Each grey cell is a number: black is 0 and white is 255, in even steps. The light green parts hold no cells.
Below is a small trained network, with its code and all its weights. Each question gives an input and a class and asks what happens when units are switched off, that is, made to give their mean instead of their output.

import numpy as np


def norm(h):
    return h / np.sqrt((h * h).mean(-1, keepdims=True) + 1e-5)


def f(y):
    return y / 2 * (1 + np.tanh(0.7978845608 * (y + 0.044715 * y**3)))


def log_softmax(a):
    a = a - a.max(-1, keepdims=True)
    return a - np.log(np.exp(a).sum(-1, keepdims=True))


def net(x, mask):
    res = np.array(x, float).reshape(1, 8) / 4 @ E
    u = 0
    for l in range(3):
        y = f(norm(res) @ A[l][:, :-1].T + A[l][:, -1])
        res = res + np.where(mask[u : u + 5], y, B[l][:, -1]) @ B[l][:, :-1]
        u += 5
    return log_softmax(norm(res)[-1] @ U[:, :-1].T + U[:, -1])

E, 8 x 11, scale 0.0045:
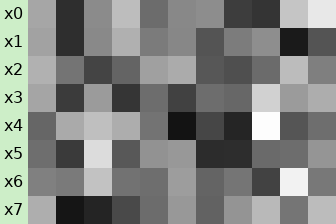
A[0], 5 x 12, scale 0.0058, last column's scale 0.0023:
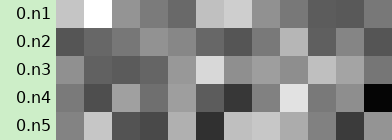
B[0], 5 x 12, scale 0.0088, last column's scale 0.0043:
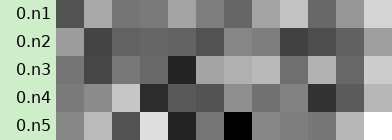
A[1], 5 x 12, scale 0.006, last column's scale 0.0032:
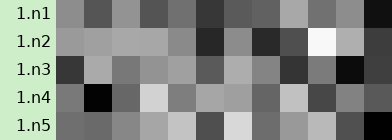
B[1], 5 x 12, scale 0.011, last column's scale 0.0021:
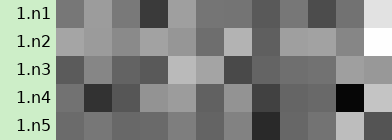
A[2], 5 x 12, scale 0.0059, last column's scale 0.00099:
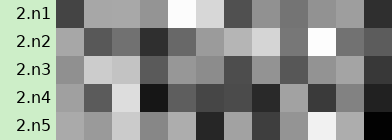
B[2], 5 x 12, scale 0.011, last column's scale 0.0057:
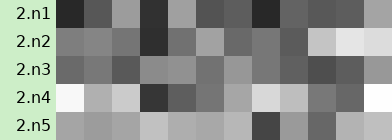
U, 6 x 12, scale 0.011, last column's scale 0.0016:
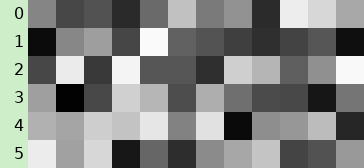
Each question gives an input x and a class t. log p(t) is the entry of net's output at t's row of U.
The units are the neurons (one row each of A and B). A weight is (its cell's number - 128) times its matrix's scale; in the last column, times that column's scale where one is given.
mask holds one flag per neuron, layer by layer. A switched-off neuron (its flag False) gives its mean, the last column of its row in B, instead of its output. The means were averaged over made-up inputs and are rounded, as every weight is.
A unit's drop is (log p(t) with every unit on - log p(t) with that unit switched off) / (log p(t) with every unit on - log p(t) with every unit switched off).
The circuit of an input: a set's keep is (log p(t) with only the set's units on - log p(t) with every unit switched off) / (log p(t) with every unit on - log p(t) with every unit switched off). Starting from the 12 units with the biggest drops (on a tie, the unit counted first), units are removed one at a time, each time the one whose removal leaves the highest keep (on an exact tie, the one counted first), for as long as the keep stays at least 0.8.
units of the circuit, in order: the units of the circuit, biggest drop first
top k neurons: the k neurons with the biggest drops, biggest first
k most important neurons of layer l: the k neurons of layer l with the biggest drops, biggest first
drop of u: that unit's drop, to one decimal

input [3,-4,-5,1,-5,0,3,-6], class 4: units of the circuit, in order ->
(1.n2)
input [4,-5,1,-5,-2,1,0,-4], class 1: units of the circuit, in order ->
(2.n1, 1.n3)
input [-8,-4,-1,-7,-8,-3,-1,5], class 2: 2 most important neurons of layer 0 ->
(0.n5, 0.n1)
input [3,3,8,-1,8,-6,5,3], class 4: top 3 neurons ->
(1.n2, 2.n5, 0.n1)
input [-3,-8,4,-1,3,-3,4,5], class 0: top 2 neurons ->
(0.n3, 2.n2)
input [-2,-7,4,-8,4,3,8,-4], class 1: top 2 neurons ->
(2.n1, 1.n3)
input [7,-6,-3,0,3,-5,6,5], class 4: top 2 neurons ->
(2.n5, 1.n2)
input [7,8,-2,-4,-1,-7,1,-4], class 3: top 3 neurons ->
(1.n4, 0.n4, 2.n2)
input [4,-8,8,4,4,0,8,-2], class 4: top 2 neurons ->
(2.n5, 1.n2)
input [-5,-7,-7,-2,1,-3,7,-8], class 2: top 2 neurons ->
(0.n5, 1.n1)
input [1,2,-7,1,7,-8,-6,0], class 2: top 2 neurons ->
(0.n5, 2.n4)
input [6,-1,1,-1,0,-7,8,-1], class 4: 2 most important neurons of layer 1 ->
(1.n2, 1.n5)
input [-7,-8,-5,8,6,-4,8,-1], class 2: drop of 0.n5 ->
1.1
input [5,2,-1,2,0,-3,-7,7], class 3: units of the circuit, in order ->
(1.n4)
